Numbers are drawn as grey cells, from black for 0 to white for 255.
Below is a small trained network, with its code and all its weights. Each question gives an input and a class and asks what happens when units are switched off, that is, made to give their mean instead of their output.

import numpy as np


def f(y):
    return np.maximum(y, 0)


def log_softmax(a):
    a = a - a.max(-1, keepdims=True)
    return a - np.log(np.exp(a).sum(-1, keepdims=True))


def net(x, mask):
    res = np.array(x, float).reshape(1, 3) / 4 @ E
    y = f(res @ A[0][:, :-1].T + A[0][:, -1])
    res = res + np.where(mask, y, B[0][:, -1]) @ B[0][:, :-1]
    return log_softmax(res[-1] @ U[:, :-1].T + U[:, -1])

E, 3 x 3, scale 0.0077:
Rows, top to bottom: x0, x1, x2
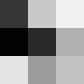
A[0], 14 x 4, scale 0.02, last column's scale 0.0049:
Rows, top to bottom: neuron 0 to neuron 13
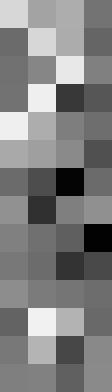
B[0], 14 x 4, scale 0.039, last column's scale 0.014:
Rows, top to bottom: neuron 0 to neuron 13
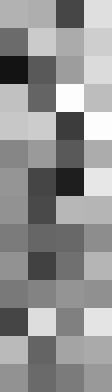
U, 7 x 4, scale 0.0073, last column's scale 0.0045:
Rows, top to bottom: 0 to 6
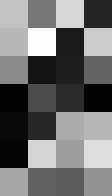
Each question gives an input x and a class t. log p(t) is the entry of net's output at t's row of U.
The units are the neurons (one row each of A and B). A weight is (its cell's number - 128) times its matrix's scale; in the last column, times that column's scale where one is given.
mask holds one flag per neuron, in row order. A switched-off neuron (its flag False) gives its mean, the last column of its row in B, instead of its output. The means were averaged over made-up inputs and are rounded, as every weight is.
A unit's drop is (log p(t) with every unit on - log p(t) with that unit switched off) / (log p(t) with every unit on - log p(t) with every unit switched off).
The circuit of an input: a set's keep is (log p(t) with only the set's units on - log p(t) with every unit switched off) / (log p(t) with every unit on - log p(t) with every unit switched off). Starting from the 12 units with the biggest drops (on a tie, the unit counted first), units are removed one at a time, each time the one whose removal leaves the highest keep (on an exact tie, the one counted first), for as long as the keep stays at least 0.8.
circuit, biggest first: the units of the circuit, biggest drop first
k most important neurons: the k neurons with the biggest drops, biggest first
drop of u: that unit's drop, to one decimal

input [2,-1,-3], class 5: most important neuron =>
[neuron 4]
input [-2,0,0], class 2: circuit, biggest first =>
[neuron 4; neuron 11]
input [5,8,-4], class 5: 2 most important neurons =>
[neuron 6; neuron 9]
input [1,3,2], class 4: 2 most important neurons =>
[neuron 4; neuron 11]
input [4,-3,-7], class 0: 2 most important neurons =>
[neuron 3; neuron 2]
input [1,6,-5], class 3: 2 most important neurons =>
[neuron 3; neuron 4]
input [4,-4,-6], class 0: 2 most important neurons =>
[neuron 3; neuron 2]
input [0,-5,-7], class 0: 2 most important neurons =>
[neuron 3; neuron 12]
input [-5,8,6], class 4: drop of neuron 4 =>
0.3
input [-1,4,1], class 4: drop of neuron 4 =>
0.4
